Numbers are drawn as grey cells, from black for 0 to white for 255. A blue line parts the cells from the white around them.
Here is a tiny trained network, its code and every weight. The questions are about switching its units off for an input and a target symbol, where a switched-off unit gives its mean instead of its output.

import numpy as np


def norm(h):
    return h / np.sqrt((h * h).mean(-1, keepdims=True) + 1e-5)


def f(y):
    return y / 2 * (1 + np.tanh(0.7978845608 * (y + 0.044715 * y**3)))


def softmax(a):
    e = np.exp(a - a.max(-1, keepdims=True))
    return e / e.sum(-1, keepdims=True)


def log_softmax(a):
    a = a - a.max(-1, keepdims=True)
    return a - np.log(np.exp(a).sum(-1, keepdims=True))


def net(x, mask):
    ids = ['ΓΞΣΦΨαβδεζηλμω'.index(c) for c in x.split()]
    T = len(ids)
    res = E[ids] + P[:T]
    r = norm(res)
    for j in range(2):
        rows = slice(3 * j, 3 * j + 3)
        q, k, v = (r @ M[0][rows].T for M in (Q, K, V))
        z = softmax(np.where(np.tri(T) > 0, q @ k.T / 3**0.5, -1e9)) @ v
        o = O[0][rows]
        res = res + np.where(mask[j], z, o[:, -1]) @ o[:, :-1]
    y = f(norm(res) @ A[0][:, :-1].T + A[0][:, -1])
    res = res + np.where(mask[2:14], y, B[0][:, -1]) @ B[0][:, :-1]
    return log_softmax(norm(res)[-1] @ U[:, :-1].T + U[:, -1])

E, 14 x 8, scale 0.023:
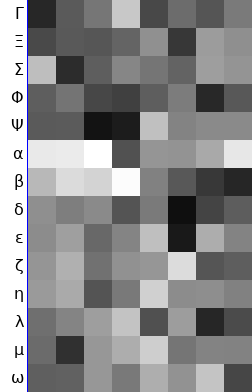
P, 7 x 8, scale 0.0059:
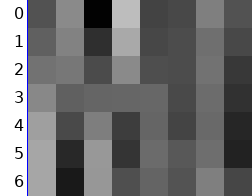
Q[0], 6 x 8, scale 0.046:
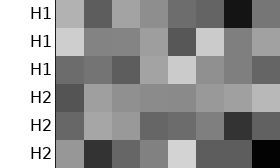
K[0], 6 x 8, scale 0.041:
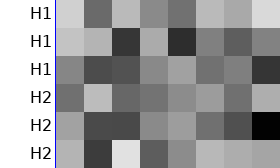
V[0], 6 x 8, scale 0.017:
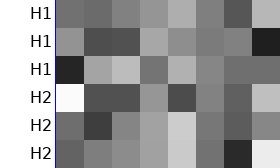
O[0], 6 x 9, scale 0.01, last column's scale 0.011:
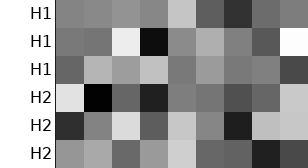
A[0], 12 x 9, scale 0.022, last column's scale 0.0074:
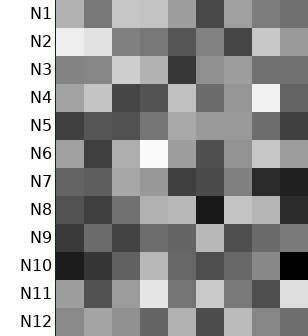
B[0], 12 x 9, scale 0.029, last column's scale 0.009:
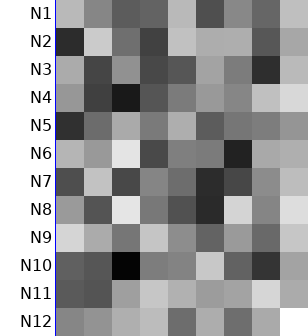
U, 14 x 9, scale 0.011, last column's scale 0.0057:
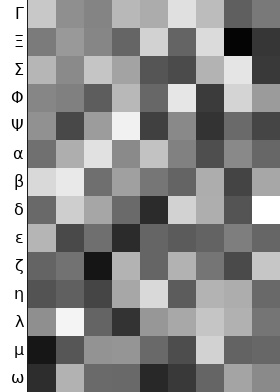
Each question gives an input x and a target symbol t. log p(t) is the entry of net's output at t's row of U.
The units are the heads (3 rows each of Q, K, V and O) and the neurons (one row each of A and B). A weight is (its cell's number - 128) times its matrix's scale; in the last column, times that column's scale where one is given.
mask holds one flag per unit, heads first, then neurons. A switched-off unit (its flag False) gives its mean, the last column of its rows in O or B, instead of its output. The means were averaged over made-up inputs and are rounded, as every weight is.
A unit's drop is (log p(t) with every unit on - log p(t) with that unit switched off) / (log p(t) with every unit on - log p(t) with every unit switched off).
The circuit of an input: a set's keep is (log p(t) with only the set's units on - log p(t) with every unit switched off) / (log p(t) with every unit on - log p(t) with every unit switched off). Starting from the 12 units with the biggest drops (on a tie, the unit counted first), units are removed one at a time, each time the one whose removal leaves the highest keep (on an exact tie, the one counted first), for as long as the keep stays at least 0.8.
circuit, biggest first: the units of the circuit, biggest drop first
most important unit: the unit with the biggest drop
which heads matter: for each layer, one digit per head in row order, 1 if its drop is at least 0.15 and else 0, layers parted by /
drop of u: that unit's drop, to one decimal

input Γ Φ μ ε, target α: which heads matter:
00
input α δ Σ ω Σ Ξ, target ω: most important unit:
N7
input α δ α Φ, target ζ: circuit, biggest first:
(N10 H1)
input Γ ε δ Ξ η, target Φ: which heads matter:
00
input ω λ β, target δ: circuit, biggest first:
(H2 N3)
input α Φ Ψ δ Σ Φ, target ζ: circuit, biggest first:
(H1 N10)
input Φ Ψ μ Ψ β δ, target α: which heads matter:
01
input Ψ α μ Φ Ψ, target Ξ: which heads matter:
01
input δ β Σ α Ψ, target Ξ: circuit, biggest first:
(H2 N5 N4)
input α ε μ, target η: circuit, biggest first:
(H2 N11 N7)
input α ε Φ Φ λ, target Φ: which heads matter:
10
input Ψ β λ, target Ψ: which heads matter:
10
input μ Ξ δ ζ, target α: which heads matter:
01
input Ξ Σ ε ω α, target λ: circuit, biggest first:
(N2)
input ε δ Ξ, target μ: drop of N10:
0.3
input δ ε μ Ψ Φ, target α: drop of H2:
0.5
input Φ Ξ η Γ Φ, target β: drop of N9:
0.6
